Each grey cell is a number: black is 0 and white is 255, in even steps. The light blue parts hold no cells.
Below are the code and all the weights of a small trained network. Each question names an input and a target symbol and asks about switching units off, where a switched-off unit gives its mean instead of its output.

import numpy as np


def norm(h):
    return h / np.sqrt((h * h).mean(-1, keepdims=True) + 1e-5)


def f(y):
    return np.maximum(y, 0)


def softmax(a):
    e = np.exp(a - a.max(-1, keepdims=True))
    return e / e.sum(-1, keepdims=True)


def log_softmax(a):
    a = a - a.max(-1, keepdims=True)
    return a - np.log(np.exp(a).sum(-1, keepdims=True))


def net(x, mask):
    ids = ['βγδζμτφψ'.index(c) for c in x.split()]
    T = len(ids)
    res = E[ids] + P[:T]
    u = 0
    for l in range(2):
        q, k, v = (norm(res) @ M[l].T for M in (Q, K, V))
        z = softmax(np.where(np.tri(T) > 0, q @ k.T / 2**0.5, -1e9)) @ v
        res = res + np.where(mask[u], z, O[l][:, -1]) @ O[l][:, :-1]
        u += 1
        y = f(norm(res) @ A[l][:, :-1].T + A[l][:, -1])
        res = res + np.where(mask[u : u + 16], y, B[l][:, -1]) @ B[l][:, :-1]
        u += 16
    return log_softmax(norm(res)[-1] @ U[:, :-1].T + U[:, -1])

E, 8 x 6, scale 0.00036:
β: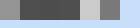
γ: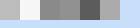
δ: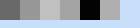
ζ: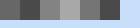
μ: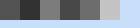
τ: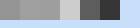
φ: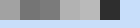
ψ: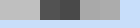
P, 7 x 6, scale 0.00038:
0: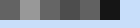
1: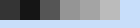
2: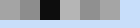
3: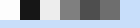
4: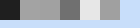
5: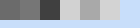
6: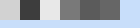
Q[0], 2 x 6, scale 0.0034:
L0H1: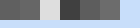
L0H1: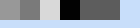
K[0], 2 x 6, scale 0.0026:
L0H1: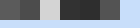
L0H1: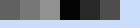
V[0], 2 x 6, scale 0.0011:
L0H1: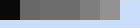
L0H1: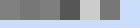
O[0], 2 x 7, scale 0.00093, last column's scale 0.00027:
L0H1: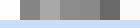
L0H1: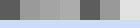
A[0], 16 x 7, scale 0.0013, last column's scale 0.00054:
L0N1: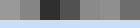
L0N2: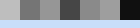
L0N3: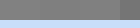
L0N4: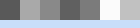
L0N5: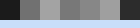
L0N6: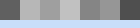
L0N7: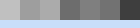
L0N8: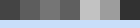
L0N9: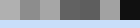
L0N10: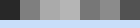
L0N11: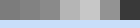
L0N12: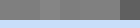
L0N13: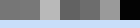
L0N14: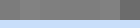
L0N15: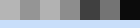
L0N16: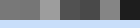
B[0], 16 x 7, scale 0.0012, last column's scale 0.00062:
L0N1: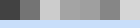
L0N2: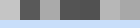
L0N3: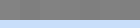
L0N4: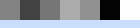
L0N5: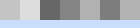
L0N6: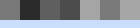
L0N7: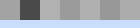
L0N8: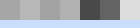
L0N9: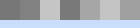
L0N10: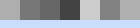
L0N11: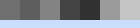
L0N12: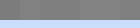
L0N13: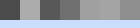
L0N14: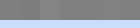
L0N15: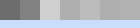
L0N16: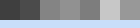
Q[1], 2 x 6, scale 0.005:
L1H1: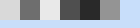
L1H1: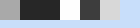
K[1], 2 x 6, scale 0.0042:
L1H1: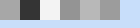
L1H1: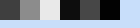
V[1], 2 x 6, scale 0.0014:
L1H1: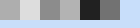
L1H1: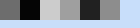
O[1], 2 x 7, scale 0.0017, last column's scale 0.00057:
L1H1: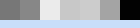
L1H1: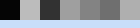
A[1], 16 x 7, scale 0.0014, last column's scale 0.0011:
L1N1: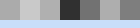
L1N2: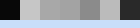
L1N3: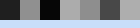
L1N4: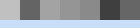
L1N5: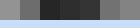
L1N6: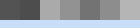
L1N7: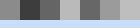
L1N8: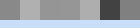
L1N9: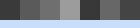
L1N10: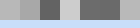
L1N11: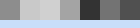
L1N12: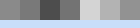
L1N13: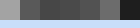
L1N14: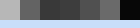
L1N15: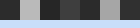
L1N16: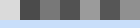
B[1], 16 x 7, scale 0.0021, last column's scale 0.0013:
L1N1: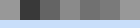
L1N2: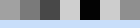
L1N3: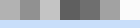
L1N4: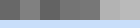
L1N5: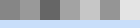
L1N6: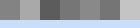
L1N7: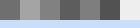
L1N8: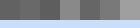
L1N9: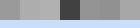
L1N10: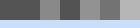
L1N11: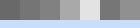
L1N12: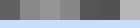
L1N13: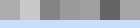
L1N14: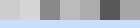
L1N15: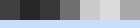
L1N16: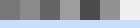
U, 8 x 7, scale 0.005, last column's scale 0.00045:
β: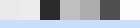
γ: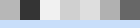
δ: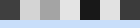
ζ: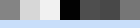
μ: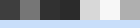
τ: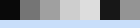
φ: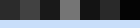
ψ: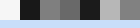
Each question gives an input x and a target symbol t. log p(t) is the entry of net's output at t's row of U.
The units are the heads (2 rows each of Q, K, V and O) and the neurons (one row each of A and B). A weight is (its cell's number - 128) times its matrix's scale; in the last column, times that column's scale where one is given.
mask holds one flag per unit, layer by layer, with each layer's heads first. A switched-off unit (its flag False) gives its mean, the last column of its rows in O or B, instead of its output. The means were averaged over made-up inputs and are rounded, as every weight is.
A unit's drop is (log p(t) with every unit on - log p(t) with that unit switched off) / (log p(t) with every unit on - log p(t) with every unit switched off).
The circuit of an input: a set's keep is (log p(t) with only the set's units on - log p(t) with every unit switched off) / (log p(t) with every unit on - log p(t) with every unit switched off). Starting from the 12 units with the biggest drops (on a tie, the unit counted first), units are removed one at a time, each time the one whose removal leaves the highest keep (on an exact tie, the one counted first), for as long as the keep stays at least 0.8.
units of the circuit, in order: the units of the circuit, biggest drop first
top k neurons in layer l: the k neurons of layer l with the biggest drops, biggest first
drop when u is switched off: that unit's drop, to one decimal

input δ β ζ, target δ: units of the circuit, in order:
L1H1; L1N2; L1N3
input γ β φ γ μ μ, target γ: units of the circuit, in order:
L1H1
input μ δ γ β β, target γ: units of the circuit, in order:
L1H1; L0N8
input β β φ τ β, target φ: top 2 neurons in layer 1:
L1N3; L1N5
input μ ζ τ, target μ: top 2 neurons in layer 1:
L1N15; L1N3
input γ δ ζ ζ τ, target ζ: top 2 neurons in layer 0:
L0N10; L0N6
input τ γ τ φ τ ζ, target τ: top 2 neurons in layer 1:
L1N3; L1N16
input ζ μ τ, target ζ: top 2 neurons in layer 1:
L1N3; L1N10
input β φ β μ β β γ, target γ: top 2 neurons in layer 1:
L1N11; L1N1
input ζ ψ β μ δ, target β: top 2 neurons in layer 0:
L0N4; L0N1
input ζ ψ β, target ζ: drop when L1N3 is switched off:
0.4
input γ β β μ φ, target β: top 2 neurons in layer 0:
L0N1; L0N11
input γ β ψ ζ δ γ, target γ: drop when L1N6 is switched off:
0.0
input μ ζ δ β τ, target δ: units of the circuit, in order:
L1N2
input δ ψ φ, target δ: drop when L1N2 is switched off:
0.3
